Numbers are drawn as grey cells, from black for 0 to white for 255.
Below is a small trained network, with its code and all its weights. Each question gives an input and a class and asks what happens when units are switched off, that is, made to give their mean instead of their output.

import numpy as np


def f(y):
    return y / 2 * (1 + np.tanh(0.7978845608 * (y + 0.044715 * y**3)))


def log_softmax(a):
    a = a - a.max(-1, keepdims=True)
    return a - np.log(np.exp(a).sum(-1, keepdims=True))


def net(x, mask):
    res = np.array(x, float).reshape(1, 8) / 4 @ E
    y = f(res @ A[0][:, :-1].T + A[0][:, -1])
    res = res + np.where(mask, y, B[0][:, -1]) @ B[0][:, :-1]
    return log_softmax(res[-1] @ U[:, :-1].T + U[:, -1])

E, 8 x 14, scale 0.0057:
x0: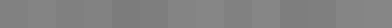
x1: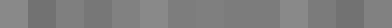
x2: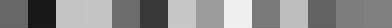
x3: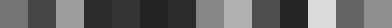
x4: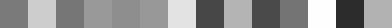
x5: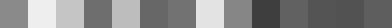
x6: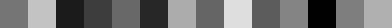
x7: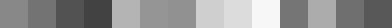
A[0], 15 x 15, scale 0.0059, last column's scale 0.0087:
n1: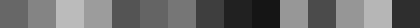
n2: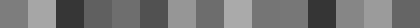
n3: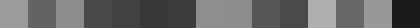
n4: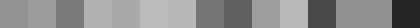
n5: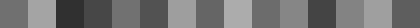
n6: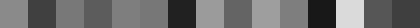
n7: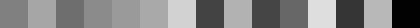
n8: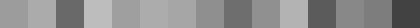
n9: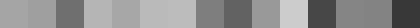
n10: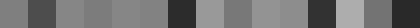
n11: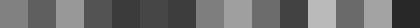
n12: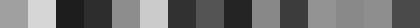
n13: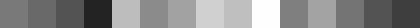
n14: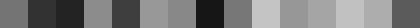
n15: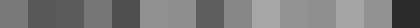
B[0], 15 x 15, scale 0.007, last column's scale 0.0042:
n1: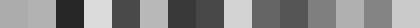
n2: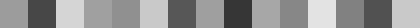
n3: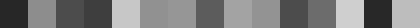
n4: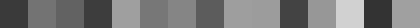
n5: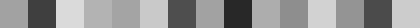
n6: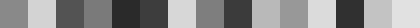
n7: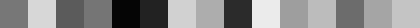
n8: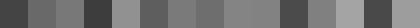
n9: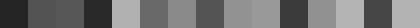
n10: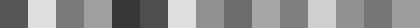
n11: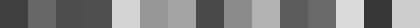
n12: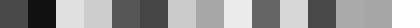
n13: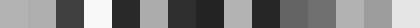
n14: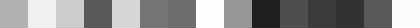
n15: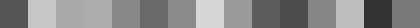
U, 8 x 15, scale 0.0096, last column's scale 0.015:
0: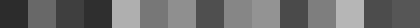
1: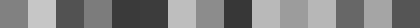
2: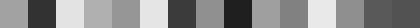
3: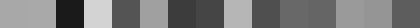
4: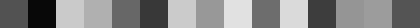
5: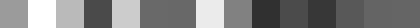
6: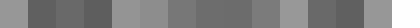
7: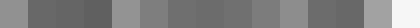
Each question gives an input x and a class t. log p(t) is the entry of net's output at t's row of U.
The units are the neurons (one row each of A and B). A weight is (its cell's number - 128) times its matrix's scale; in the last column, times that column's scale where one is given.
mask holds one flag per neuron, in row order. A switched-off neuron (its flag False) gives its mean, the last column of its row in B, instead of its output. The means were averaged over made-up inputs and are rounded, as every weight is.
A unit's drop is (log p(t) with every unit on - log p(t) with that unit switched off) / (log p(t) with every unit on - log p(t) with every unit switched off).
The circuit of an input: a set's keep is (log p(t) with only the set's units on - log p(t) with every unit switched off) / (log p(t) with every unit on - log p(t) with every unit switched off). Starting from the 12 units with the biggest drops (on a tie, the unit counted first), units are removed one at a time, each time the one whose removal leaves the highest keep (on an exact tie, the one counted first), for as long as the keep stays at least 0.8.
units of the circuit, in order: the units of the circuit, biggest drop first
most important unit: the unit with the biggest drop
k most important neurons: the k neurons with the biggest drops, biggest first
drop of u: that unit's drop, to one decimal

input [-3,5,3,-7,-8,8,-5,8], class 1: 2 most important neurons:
(n6 n10)
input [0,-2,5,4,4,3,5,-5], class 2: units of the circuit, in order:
(n5 n2 n12)
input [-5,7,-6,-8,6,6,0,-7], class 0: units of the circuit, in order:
(n9 n4)
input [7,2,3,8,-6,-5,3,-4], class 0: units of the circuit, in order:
(n3)
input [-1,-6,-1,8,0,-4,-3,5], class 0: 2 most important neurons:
(n11 n3)
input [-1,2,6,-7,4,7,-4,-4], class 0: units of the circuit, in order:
(n9 n4 n8)
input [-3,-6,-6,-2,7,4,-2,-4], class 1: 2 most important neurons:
(n7 n14)
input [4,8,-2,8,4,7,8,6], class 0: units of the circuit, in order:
(n3 n11)
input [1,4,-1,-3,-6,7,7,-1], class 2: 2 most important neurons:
(n2 n5)
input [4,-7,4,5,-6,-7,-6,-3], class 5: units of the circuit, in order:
(n14 n5)
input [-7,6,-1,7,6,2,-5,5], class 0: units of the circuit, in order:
(n11 n3)
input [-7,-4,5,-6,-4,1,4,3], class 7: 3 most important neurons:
(n12 n11 n3)
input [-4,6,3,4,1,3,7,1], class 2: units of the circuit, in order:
(n5 n2)
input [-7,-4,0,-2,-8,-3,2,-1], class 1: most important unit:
n6
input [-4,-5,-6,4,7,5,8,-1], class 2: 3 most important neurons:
(n5 n2 n6)
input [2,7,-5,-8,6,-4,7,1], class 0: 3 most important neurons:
(n9 n4 n8)
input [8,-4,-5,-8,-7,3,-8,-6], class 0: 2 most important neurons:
(n9 n4)
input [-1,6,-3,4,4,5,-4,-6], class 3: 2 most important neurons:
(n1 n14)
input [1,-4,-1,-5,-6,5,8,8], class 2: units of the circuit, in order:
(n2 n5)
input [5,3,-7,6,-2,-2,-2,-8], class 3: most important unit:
n1
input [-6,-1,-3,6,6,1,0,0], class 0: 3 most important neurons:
(n11 n3 n6)
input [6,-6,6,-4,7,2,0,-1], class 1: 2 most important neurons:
(n7 n12)
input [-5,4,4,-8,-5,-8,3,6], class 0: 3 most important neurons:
(n9 n4 n8)
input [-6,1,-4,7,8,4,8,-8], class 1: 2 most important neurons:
(n7 n13)
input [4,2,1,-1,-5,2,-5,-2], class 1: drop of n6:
0.4
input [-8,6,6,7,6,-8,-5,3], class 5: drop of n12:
0.1
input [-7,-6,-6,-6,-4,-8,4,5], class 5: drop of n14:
1.2
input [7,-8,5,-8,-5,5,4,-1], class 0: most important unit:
n9
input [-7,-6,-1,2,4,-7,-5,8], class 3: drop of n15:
0.0
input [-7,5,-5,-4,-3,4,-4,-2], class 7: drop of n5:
0.4
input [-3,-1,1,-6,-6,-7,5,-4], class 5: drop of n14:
1.1
